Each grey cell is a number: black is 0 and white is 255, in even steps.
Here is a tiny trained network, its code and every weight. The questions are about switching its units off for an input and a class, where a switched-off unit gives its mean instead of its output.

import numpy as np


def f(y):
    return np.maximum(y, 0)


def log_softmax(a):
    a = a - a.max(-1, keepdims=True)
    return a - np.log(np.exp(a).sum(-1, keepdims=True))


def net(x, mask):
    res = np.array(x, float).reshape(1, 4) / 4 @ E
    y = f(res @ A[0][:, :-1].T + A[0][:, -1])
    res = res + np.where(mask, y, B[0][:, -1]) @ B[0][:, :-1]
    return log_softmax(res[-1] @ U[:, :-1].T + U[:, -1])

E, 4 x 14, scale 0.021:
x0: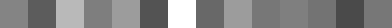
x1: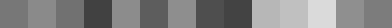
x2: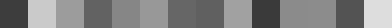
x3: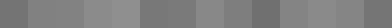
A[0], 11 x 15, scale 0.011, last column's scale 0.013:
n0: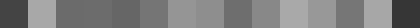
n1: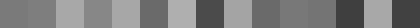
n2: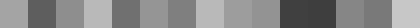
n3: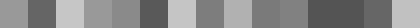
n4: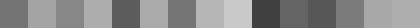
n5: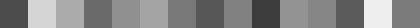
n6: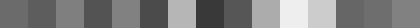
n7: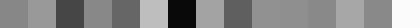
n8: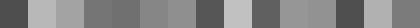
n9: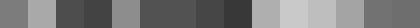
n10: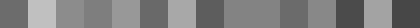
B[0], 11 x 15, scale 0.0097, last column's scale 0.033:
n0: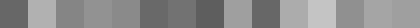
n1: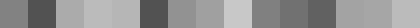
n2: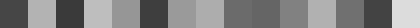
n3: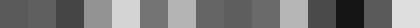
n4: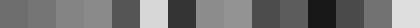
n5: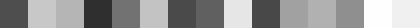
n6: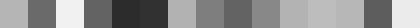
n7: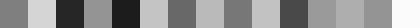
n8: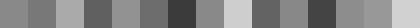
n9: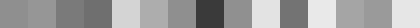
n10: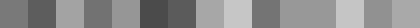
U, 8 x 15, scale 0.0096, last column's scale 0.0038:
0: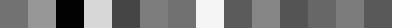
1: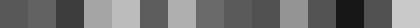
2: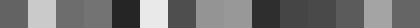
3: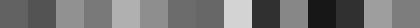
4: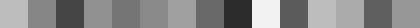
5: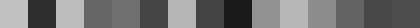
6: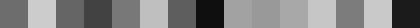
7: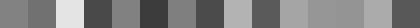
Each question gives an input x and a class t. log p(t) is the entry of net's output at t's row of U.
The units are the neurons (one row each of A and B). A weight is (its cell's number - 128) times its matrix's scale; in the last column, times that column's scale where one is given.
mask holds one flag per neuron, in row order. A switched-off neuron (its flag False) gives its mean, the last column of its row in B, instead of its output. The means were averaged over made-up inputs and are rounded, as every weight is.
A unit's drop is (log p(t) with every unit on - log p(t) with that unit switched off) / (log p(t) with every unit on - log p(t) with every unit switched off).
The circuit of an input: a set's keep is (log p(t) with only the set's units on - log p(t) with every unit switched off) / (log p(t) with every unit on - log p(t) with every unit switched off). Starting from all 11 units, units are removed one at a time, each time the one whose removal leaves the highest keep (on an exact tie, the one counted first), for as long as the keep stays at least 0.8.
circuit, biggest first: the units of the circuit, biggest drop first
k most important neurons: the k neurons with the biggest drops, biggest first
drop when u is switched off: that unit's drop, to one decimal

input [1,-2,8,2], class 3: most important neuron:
n7
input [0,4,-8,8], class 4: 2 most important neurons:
n9, n3
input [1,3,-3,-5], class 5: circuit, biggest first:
n7, n5
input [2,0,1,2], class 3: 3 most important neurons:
n6, n7, n9
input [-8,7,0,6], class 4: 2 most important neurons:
n5, n7
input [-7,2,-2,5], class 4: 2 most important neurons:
n5, n9
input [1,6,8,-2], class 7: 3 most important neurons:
n6, n7, n8
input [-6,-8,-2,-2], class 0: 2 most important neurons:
n2, n5
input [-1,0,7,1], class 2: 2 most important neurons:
n9, n4
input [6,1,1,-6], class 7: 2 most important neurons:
n4, n6
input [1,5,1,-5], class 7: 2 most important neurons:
n6, n7
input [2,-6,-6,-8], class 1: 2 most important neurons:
n7, n3
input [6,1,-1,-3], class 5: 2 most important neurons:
n5, n6
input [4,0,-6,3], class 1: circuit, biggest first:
n3
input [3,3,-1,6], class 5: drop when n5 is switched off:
0.2
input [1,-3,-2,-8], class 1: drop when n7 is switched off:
0.6
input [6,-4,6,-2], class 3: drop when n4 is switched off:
0.0
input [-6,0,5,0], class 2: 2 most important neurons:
n7, n4
